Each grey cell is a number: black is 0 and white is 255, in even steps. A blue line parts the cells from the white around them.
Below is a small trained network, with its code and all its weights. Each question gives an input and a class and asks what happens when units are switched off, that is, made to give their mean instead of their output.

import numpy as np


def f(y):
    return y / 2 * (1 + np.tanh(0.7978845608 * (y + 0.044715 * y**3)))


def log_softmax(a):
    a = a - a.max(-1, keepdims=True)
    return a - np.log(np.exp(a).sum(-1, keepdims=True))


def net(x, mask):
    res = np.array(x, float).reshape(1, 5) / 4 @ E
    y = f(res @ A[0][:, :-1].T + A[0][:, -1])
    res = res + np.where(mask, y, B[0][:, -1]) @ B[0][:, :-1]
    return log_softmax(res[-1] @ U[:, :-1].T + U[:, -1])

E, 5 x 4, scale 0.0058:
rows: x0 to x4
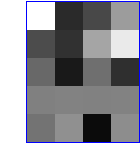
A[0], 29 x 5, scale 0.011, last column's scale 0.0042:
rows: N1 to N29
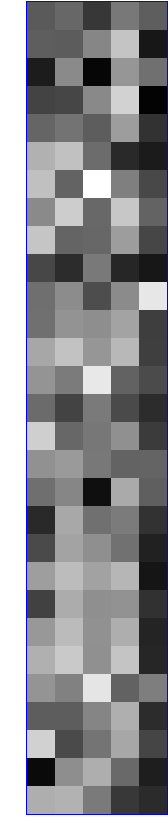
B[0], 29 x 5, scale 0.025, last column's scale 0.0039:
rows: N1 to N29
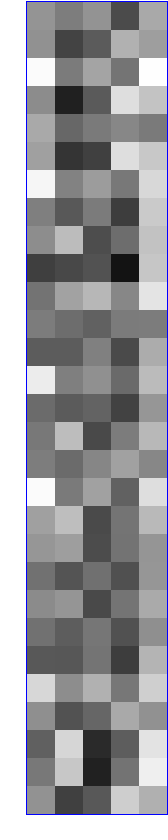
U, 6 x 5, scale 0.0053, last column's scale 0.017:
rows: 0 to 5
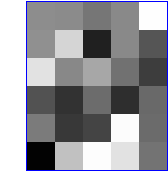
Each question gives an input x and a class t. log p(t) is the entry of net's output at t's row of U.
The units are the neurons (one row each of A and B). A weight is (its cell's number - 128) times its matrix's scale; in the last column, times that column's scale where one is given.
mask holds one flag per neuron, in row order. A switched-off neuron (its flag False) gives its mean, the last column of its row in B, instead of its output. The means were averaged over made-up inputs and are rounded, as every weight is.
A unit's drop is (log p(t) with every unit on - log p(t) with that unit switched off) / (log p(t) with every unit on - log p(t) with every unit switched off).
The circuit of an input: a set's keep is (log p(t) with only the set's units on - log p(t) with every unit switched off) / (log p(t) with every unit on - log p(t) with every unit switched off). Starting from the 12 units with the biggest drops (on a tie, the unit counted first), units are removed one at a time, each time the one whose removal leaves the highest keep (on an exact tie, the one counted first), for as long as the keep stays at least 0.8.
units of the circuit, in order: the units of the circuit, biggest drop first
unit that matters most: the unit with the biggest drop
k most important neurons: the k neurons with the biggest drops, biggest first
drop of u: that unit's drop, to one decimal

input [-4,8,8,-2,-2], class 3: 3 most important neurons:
(N10 N15 N6)
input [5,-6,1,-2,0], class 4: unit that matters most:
N6
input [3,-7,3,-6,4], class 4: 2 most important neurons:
(N6 N29)
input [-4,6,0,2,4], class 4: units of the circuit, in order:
(N4 N2)
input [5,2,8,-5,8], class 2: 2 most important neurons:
(N18 N3)
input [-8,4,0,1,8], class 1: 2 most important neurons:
(N28 N19)
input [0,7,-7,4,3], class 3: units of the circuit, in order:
(N8 N24 N13)
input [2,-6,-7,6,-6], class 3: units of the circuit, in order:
(N24 N13)
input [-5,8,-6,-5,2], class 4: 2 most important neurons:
(N4 N2)
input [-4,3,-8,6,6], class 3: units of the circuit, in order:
(N8 N24)
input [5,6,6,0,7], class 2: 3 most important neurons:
(N18 N3 N1)
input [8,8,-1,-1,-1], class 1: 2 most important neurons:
(N27 N9)
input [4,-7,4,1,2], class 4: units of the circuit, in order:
(N6 N29)
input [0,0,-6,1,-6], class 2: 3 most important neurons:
(N7 N25 N14)
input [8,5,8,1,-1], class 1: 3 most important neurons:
(N27 N9 N16)
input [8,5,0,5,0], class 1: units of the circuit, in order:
(N27)
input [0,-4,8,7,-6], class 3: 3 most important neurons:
(N10 N15 N3)
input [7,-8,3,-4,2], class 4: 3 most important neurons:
(N6 N29 N28)
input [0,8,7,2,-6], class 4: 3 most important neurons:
(N4 N2 N26)
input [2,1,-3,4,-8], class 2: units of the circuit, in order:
(N7)
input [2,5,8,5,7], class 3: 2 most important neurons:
(N10 N15)
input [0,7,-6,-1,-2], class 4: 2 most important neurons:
(N4 N2)
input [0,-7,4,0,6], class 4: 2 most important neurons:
(N6 N29)
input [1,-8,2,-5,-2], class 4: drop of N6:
0.1
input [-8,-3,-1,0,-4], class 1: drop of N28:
0.3
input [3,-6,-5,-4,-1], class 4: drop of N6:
0.4
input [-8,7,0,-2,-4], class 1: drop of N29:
0.0
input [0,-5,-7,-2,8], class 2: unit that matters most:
N18
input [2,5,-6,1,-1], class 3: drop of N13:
0.1
